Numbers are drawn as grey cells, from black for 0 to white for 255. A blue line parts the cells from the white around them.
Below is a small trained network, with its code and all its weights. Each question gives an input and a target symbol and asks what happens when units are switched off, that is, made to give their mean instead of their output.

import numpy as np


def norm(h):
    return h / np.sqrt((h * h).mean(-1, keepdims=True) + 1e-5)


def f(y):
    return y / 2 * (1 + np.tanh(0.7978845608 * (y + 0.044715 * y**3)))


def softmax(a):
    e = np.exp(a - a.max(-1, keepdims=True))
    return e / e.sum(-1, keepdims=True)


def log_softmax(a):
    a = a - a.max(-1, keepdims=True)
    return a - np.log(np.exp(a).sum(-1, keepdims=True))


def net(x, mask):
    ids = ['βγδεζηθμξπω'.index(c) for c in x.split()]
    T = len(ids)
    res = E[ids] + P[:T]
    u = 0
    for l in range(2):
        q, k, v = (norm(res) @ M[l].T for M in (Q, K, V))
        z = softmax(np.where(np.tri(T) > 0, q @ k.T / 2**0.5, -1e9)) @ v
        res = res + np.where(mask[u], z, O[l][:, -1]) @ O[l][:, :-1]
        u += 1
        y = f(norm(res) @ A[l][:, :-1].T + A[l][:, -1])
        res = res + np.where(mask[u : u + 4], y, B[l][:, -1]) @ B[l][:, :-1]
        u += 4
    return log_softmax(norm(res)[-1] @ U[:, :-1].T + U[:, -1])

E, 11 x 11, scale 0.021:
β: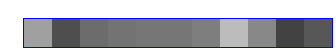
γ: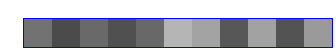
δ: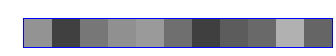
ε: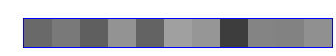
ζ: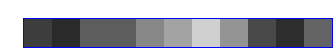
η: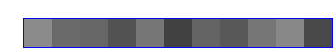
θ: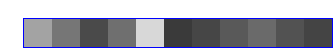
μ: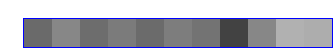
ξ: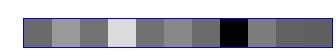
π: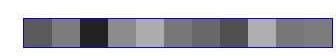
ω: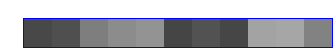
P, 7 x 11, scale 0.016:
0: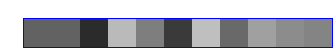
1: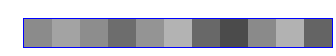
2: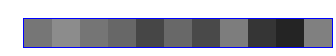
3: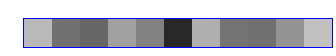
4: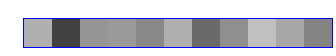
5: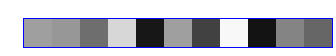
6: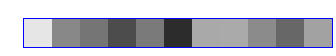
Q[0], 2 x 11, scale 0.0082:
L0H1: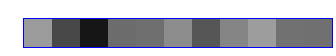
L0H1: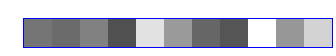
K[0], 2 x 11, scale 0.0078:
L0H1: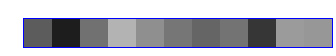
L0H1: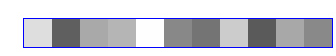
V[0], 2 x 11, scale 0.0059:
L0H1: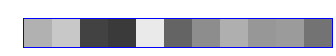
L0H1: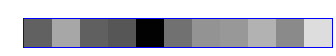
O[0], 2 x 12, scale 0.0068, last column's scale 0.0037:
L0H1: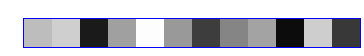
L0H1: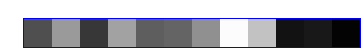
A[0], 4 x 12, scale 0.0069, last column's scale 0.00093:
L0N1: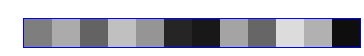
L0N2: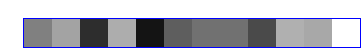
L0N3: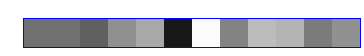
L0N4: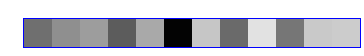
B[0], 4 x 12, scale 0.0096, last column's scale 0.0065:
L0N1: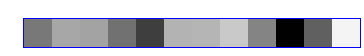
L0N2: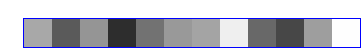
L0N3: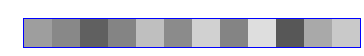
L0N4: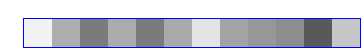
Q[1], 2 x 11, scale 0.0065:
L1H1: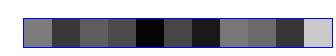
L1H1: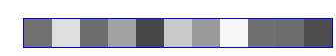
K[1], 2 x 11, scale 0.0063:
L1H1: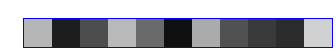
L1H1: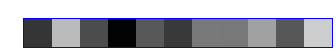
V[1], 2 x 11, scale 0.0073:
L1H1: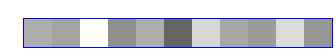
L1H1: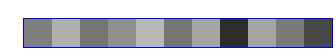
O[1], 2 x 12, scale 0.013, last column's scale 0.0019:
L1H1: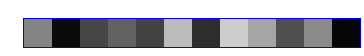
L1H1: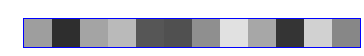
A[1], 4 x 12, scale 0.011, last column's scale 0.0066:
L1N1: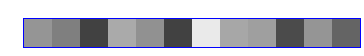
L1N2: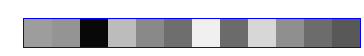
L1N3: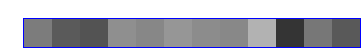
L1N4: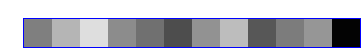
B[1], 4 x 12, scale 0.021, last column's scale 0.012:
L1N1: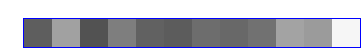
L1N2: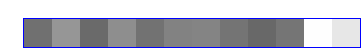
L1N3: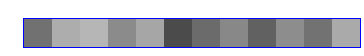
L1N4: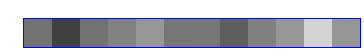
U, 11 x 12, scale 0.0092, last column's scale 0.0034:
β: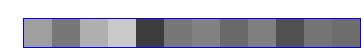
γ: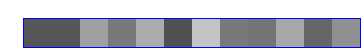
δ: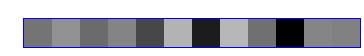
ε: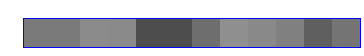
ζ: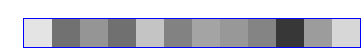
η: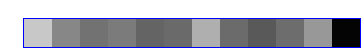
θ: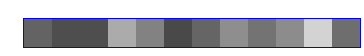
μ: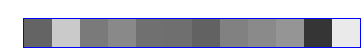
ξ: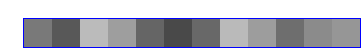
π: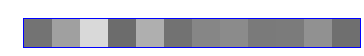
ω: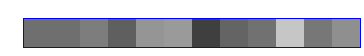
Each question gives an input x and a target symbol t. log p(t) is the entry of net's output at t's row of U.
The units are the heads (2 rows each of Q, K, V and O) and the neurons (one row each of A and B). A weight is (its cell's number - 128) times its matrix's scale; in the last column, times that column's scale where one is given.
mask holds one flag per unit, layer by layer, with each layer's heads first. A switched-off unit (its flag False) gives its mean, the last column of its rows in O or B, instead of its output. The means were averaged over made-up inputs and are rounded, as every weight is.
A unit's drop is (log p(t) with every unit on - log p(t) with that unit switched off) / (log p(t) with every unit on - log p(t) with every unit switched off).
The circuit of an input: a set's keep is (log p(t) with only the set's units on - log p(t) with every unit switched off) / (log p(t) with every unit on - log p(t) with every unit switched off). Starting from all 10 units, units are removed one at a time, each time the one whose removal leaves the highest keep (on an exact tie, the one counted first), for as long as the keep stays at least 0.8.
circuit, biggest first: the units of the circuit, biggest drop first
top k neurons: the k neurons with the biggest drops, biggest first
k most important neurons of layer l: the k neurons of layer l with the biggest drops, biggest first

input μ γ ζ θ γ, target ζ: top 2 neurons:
L1N1, L0N3
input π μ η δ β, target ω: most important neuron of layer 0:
L0N1
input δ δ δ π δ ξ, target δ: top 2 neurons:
L0N2, L0N3
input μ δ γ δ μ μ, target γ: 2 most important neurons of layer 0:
L0N4, L0N2
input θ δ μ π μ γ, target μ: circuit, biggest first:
L1H1, L0N4, L1N2
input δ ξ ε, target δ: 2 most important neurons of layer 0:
L0N3, L0N4
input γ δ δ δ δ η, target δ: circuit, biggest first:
L0N3, L1N1, L1H1
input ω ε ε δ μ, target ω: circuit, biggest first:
L1N2, L1H1, L0N3
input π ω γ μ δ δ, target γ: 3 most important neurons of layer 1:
L1N4, L1N2, L1N1
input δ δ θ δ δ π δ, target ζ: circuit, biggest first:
L1N1, L1H1, L1N2
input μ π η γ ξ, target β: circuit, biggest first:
L0N3, L1N1, L1N2
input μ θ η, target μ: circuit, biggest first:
L1N2, L0H1
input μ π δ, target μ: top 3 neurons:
L0N4, L1N2, L0N2
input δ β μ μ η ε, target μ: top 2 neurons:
L0N4, L1N2
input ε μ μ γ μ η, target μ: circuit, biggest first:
L1H1, L1N2
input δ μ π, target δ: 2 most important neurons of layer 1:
L1N1, L1N2
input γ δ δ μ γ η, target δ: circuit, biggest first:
L1H1
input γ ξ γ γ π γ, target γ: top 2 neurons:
L0N4, L1N2
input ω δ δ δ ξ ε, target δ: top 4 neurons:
L0N3, L0N2, L1N1, L1N3
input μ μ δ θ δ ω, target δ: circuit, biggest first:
L0N1
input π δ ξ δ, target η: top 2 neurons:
L0N1, L1N2
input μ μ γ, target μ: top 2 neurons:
L1N2, L0N3
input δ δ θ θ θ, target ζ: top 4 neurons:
L1N1, L1N2, L0N3, L0N4
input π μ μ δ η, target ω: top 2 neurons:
L0N4, L1N2
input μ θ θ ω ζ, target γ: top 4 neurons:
L0N4, L1N2, L0N3, L0N1
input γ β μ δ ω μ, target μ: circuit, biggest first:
L1H1, L1N2
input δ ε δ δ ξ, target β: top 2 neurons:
L1N1, L1N2
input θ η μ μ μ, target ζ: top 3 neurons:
L1N1, L0N3, L1N2
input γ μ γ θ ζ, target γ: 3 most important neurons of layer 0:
L0N3, L0N4, L0N1
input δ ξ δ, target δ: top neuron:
L0N3
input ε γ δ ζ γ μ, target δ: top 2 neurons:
L0N3, L0N1
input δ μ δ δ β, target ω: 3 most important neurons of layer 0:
L0N1, L0N2, L0N4
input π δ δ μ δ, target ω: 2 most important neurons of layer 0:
L0N4, L0N3
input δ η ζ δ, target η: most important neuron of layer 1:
L1N2
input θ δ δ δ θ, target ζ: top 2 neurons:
L1N1, L0N3
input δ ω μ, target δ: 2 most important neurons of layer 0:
L0N3, L0N4
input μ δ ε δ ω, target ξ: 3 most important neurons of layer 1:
L1N2, L1N1, L1N3
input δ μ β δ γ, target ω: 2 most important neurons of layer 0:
L0N1, L0N2
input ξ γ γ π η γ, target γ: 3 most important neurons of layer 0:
L0N4, L0N1, L0N2
